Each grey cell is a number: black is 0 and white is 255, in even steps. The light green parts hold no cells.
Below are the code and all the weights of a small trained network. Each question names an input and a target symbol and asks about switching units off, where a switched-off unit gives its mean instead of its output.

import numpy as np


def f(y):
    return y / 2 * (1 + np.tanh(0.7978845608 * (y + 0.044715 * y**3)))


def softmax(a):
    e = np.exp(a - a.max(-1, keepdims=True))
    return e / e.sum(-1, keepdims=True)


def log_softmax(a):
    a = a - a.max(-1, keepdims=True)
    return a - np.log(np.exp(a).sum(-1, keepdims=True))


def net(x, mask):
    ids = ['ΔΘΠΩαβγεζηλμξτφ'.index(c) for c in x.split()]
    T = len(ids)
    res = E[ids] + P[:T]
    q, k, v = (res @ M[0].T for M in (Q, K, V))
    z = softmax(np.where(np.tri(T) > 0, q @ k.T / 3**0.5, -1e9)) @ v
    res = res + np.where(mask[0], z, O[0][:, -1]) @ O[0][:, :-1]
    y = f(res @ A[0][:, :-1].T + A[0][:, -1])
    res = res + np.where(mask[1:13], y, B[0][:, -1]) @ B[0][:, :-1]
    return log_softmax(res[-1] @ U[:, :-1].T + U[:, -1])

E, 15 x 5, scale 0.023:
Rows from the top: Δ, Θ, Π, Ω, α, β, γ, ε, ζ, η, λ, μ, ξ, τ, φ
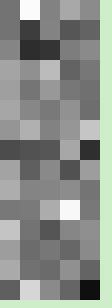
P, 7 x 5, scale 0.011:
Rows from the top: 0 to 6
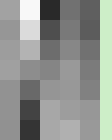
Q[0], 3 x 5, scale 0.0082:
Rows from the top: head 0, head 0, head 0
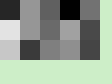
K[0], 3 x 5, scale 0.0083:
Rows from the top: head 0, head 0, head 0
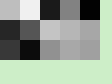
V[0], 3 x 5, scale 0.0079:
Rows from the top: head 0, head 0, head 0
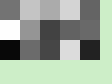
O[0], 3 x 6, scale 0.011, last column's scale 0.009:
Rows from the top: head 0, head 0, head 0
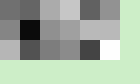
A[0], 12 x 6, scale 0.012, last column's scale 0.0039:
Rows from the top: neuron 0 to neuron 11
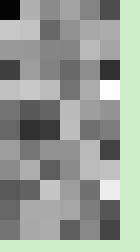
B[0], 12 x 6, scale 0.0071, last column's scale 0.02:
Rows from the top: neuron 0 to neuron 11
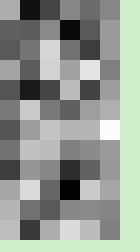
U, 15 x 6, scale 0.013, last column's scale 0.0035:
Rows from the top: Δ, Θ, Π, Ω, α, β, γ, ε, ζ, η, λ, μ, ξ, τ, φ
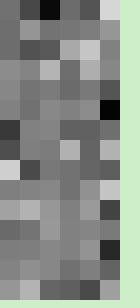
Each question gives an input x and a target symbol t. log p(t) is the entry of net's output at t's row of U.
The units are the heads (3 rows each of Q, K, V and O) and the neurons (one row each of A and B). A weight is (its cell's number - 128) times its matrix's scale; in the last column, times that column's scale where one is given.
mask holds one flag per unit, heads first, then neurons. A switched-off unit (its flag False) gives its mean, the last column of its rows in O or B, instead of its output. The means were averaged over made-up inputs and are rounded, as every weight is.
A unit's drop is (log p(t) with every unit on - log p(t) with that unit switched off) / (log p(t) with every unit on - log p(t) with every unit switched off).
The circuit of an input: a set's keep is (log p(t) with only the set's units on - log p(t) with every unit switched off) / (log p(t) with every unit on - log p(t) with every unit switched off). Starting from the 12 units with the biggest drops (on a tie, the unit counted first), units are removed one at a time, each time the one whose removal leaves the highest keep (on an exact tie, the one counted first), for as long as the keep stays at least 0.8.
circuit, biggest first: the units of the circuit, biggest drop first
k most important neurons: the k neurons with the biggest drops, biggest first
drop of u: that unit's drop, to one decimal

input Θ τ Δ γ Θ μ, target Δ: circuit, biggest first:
head 0; neuron 6; neuron 4
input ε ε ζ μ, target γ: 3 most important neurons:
neuron 8; neuron 1; neuron 2
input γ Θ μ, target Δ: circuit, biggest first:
neuron 6; head 0; neuron 1
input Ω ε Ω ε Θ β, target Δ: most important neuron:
neuron 6
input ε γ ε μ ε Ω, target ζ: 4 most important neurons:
neuron 6; neuron 4; neuron 5; neuron 8
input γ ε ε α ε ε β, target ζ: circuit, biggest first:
head 0; neuron 6
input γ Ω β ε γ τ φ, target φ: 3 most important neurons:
neuron 6; neuron 9; neuron 4
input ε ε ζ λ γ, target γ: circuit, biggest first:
head 0; neuron 8; neuron 1; neuron 4
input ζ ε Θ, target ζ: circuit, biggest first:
head 0; neuron 5
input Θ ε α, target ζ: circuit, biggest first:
neuron 6; neuron 5
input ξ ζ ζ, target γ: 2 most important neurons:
neuron 8; neuron 2
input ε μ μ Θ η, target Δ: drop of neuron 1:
0.0
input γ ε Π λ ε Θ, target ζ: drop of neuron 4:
-0.1
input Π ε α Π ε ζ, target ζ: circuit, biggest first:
neuron 6
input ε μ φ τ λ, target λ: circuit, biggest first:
neuron 9; head 0
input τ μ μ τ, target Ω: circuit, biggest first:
head 0; neuron 4
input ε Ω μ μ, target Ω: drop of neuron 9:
-0.1
